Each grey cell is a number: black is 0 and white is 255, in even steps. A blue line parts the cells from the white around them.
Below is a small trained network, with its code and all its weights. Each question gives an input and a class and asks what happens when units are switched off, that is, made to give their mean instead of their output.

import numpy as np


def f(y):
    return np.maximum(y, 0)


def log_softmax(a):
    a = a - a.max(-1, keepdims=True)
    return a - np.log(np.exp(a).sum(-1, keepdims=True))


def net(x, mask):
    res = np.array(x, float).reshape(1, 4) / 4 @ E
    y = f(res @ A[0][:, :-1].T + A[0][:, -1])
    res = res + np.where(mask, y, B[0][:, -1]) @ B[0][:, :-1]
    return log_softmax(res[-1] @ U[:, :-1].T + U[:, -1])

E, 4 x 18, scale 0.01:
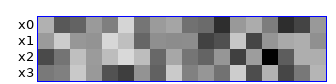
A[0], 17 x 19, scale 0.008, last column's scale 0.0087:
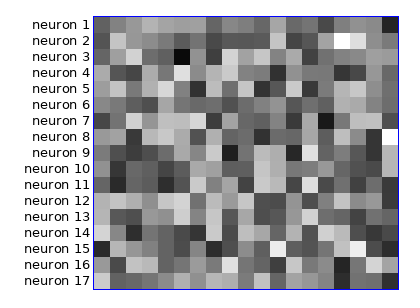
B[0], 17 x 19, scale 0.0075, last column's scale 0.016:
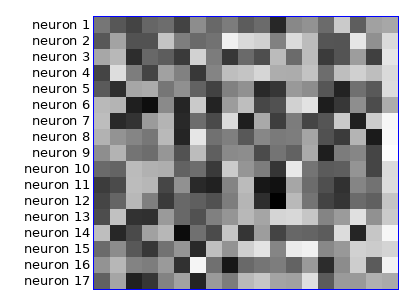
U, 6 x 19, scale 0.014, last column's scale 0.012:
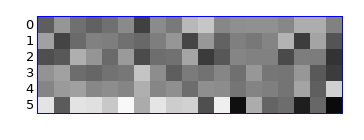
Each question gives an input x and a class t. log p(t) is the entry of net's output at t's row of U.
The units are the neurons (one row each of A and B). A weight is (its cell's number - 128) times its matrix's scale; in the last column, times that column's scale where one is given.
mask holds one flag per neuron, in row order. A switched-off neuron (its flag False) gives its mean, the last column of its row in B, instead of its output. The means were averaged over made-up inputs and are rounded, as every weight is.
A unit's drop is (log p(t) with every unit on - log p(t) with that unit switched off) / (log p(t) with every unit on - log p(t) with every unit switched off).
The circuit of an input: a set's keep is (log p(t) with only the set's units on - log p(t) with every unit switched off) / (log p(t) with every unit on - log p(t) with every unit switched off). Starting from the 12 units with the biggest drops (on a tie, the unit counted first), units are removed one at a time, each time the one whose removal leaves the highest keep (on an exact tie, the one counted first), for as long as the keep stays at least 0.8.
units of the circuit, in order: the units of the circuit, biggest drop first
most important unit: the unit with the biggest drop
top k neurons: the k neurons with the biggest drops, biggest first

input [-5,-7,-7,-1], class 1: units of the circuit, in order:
[neuron 14]
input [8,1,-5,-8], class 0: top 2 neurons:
[neuron 13; neuron 4]
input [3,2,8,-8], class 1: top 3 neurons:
[neuron 7; neuron 16; neuron 3]
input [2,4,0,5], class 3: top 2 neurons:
[neuron 16; neuron 11]
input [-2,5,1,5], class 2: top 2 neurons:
[neuron 5; neuron 8]
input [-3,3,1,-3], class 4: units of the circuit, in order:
[neuron 8; neuron 3]
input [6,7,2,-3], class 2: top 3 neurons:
[neuron 12; neuron 5; neuron 15]
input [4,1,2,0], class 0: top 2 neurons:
[neuron 4; neuron 3]
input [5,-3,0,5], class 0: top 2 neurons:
[neuron 4; neuron 8]
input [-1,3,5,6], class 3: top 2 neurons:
[neuron 16; neuron 14]
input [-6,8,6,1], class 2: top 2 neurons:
[neuron 5; neuron 12]
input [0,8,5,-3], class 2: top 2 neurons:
[neuron 12; neuron 5]
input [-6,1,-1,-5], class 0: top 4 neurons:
[neuron 15; neuron 2; neuron 16; neuron 3]
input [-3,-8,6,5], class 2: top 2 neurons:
[neuron 11; neuron 14]
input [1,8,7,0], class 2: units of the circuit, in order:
[neuron 12]
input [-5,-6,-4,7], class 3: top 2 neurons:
[neuron 3; neuron 5]
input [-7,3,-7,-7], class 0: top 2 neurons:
[neuron 2; neuron 15]
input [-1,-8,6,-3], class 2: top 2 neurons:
[neuron 11; neuron 14]
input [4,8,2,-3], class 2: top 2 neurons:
[neuron 12; neuron 5]
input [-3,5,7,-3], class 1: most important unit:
neuron 7
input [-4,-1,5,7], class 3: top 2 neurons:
[neuron 3; neuron 14]
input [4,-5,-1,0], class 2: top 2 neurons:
[neuron 11; neuron 15]
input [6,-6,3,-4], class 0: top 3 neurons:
[neuron 13; neuron 4; neuron 5]
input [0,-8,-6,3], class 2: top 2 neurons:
[neuron 11; neuron 7]
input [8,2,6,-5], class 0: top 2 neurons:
[neuron 4; neuron 13]
